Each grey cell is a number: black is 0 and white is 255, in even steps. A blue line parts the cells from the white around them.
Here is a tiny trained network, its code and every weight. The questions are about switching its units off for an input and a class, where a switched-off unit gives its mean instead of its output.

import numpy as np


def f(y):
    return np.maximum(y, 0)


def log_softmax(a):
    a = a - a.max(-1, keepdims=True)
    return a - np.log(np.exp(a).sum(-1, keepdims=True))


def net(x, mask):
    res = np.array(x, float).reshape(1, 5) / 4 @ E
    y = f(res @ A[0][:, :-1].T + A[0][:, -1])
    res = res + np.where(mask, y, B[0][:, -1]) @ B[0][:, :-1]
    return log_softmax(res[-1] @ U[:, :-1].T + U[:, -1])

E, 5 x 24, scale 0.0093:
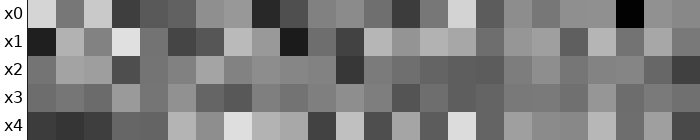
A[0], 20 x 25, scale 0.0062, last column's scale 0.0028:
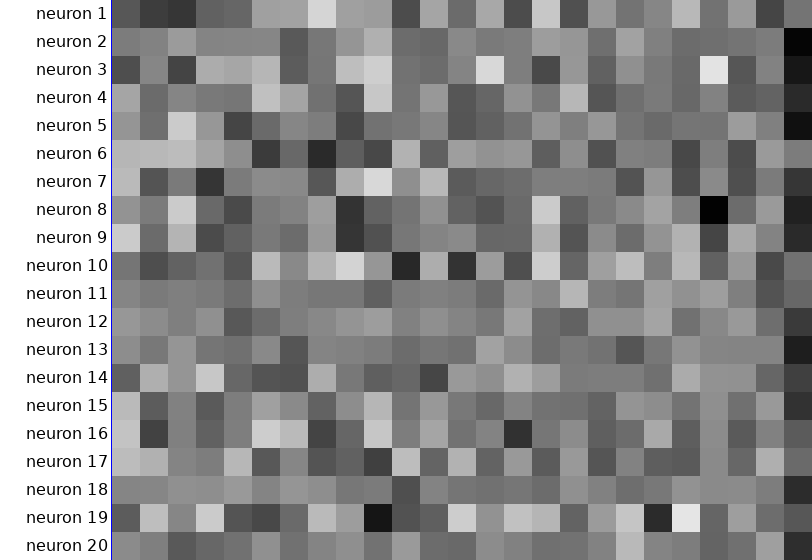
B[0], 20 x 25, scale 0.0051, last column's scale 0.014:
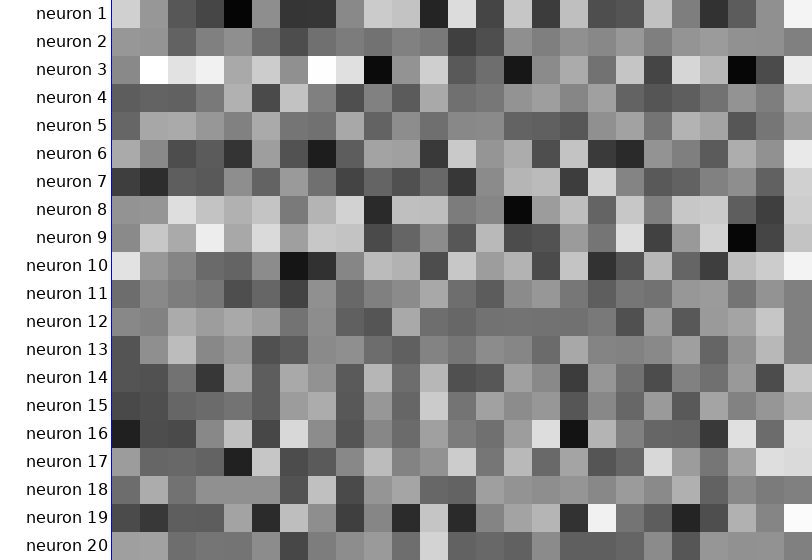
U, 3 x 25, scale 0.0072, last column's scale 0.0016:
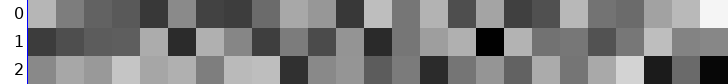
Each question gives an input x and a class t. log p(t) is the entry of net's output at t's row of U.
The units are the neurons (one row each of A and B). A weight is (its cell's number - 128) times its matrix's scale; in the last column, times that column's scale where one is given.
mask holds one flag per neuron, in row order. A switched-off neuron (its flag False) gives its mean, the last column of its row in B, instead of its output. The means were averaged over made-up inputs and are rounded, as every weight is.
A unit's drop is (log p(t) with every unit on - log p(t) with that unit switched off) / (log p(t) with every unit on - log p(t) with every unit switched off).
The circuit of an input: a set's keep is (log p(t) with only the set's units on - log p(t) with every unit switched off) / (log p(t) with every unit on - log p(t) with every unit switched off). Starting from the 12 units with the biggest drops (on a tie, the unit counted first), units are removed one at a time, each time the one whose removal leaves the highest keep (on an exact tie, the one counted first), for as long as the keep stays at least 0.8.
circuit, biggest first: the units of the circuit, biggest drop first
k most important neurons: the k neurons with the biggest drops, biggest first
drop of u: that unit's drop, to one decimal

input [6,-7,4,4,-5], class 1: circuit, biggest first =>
(neuron 16)
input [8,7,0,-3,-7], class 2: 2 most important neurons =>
(neuron 8; neuron 9)
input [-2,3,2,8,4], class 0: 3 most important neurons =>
(neuron 1; neuron 10; neuron 16)
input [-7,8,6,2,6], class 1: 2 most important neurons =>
(neuron 19; neuron 14)
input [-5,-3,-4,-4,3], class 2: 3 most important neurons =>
(neuron 3; neuron 19; neuron 6)
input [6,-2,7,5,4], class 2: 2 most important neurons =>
(neuron 8; neuron 9)
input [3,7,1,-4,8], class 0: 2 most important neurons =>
(neuron 1; neuron 10)
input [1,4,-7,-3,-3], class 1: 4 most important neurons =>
(neuron 1; neuron 10; neuron 19; neuron 14)
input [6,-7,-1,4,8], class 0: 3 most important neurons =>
(neuron 1; neuron 10; neuron 19)
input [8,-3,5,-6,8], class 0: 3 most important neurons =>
(neuron 1; neuron 10; neuron 3)
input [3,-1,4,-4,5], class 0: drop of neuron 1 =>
0.0
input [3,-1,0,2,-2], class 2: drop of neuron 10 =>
0.5
